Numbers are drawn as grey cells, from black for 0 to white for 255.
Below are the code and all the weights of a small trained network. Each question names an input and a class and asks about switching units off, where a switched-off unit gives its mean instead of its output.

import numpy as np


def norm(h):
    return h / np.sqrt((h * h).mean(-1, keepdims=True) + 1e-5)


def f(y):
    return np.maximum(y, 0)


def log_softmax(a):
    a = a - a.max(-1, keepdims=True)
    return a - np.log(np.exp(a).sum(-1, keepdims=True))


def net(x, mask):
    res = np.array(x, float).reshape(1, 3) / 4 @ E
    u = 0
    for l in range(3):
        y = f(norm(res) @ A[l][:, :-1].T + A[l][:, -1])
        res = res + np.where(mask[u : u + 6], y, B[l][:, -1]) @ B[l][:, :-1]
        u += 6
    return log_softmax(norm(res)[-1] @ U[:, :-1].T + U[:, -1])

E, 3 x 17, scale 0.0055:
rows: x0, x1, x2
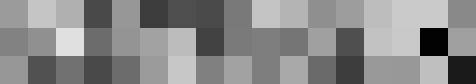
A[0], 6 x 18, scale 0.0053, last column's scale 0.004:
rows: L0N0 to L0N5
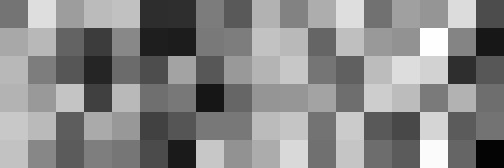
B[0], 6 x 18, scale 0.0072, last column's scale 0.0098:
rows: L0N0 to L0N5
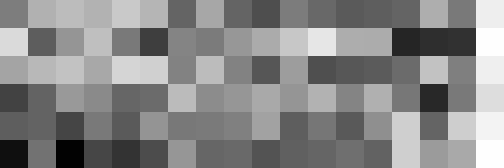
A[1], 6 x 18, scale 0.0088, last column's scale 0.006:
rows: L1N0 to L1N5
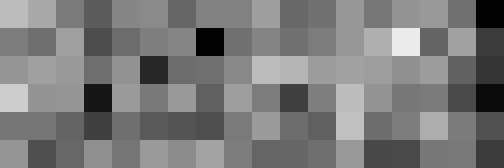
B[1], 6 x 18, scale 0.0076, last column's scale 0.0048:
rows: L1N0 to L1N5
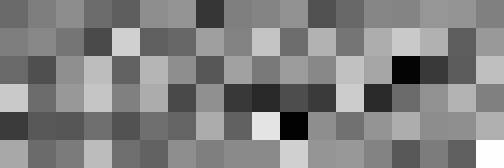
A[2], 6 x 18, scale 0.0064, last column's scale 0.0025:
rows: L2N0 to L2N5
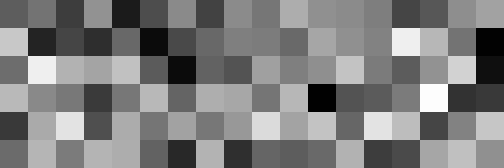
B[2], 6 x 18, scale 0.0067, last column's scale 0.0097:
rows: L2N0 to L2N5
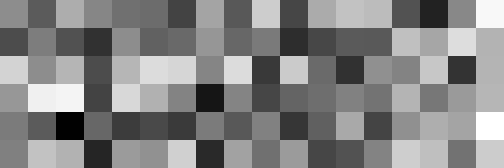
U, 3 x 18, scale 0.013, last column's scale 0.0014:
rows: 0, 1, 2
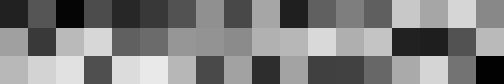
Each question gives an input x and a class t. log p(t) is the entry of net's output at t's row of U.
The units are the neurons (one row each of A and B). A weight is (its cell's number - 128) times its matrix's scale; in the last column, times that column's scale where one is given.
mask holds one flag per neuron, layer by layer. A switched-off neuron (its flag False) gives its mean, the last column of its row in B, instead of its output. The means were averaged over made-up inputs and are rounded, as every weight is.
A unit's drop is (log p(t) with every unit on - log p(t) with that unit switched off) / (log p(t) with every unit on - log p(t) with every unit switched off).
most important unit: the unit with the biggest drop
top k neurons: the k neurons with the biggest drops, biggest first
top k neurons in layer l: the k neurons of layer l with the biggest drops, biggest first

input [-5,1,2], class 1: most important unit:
L0N2
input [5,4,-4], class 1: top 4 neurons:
(L0N3, L0N5, L0N4, L0N2)
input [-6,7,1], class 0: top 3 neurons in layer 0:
(L0N1, L0N2, L0N0)
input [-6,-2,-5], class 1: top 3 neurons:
(L1N5, L0N0, L0N2)
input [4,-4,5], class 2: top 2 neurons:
(L0N2, L0N3)
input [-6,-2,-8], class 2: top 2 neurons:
(L0N1, L2N5)
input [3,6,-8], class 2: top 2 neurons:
(L0N0, L2N2)
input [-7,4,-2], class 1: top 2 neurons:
(L0N4, L0N2)
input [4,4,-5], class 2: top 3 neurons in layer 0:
(L0N0, L0N1, L0N4)
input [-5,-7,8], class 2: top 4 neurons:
(L2N3, L0N1, L2N4, L0N4)
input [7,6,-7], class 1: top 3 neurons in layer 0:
(L0N5, L0N3, L0N4)
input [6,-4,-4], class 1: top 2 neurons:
(L0N1, L0N0)
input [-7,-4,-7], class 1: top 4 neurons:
(L1N5, L0N2, L0N0, L0N5)
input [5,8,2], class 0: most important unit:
L2N4
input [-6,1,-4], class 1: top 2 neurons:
(L0N0, L0N2)
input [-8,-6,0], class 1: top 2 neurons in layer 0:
(L0N2, L0N5)
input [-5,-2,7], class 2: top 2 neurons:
(L0N1, L2N3)
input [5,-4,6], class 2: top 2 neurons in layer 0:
(L0N2, L0N3)
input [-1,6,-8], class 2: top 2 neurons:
(L0N0, L2N2)
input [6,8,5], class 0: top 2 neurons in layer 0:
(L0N1, L0N3)
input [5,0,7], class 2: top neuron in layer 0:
(L0N2)
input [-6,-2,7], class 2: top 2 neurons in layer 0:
(L0N1, L0N3)
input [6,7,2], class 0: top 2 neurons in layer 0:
(L0N1, L0N3)
